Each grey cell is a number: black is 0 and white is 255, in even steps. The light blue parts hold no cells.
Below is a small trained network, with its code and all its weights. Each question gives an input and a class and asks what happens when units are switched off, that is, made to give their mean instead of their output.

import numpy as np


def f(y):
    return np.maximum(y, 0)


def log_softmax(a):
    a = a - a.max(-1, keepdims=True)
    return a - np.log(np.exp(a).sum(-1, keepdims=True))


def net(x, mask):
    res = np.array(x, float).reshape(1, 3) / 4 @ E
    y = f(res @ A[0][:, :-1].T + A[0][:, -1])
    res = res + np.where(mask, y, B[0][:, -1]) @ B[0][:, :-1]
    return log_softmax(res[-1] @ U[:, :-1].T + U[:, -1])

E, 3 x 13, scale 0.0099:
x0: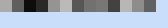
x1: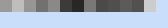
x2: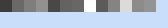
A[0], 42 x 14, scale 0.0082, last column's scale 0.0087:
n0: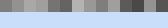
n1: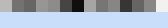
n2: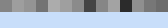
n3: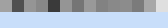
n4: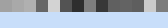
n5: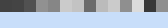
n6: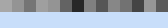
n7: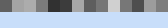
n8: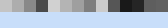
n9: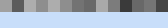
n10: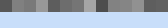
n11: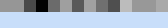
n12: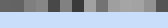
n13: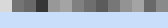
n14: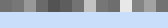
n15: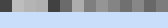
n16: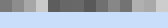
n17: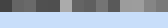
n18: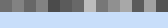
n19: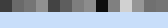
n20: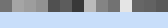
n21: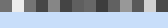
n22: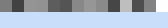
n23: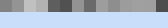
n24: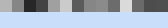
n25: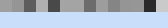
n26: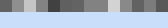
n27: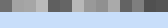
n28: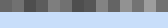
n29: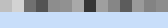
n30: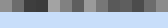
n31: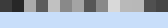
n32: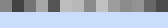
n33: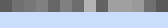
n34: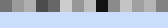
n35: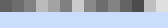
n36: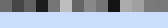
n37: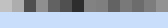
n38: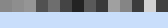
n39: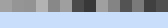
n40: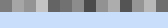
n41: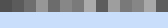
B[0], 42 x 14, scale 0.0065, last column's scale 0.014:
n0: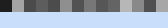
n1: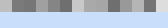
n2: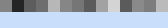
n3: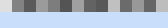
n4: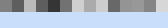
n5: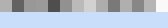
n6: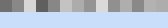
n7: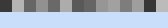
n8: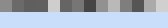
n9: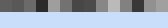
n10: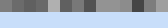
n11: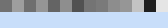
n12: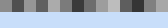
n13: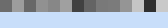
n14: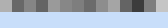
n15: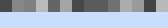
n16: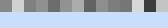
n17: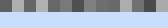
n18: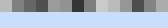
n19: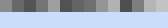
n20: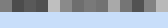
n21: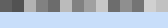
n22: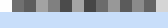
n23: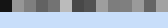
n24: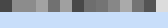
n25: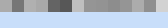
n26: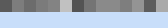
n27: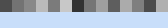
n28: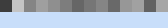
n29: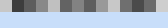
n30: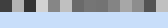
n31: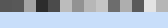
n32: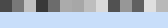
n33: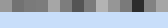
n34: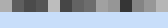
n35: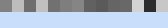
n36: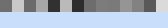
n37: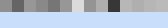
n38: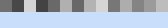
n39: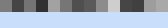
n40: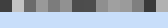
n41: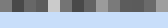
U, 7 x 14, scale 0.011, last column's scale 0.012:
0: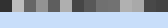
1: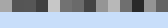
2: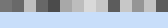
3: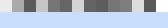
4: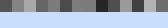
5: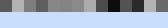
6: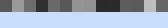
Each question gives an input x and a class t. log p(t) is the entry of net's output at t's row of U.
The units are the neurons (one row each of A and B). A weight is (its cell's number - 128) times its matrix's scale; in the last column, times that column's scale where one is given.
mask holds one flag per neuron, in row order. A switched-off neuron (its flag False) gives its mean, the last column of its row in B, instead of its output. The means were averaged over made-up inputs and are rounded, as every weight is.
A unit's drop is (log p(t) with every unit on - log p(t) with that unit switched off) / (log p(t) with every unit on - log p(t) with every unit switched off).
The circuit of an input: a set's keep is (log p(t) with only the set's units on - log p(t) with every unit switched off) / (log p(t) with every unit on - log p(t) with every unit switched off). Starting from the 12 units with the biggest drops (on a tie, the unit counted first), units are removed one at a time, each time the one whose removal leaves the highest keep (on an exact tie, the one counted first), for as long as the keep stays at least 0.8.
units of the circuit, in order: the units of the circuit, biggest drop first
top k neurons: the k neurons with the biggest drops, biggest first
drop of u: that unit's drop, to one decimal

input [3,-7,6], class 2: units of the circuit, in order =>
n5
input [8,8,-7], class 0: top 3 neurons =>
n30, n13, n11
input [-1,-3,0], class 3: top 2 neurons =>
n38, n21
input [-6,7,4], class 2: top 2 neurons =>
n4, n38
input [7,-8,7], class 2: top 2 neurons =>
n5, n32
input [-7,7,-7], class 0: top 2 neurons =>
n40, n7
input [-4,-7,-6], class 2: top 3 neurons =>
n5, n32, n31
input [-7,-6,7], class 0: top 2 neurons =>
n15, n27
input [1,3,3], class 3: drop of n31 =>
0.2
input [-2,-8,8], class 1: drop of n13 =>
0.0
